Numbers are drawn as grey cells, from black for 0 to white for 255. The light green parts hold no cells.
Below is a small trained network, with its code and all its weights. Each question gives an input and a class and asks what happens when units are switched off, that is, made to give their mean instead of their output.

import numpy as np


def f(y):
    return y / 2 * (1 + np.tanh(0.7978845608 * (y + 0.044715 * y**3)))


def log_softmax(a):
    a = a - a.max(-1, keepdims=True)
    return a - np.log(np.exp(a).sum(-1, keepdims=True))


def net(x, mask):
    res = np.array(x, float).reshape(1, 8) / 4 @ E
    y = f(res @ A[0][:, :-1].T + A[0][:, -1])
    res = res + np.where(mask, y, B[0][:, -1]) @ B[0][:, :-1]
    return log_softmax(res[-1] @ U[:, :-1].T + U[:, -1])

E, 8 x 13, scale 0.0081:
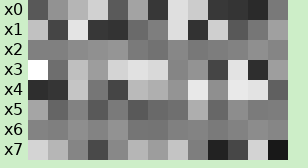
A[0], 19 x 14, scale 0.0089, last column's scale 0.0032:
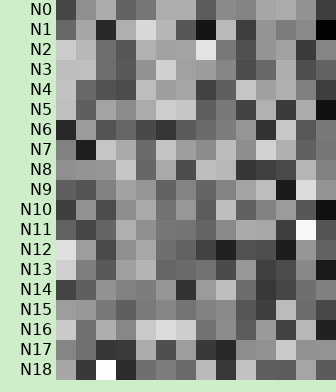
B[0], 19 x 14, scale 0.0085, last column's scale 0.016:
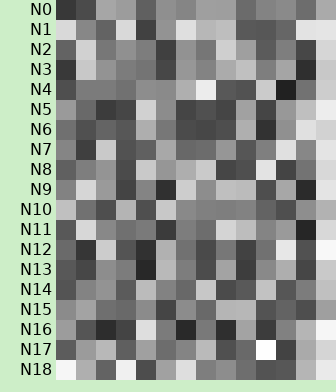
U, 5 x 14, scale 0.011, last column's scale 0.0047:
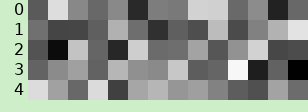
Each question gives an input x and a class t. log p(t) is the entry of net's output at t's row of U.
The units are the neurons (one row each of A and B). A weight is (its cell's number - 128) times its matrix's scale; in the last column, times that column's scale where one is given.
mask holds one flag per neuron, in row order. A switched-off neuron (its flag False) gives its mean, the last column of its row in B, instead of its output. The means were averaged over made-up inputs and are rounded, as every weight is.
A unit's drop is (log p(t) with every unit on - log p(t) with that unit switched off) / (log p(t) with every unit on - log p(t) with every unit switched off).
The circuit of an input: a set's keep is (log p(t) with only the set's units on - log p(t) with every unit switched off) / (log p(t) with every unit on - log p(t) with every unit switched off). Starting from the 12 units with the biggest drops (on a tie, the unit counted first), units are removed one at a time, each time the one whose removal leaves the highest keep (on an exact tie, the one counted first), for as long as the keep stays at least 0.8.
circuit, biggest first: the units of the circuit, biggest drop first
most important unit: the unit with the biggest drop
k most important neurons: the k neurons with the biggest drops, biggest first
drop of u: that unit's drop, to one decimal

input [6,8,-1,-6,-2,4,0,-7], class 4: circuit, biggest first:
N18
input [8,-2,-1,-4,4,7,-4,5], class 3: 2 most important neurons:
N8, N14
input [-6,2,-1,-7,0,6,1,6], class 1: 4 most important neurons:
N6, N9, N11, N8
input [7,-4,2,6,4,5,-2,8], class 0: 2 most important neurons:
N2, N3
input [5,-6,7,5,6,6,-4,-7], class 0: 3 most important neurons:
N9, N11, N12
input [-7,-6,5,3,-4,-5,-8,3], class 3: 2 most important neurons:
N17, N4
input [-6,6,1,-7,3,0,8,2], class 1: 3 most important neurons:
N6, N1, N8
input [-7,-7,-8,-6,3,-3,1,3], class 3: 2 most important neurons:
N17, N18
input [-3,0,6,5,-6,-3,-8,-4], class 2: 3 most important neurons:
N12, N13, N6
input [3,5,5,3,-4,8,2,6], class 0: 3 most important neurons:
N2, N3, N1
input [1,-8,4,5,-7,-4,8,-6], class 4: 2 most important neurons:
N1, N7
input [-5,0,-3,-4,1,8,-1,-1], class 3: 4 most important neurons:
N17, N16, N5, N4
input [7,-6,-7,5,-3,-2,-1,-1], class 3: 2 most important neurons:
N8, N18
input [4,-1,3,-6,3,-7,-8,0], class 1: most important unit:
N6
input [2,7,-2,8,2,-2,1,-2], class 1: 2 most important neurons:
N16, N5
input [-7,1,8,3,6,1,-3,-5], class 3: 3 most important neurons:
N4, N12, N17
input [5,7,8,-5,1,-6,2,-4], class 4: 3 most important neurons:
N18, N16, N5
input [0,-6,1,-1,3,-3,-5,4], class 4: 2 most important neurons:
N1, N10
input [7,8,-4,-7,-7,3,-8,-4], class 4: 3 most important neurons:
N18, N16, N5
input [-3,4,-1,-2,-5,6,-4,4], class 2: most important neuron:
N12
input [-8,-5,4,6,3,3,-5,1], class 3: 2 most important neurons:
N4, N17
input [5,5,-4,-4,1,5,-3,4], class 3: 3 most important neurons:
N14, N1, N8
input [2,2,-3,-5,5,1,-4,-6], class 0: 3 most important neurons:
N16, N12, N5
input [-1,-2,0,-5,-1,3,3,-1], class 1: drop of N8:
0.0
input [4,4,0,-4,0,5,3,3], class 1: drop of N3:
0.1
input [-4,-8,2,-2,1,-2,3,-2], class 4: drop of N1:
0.2
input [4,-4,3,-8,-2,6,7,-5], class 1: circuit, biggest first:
N6
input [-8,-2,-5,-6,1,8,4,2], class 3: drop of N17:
1.0
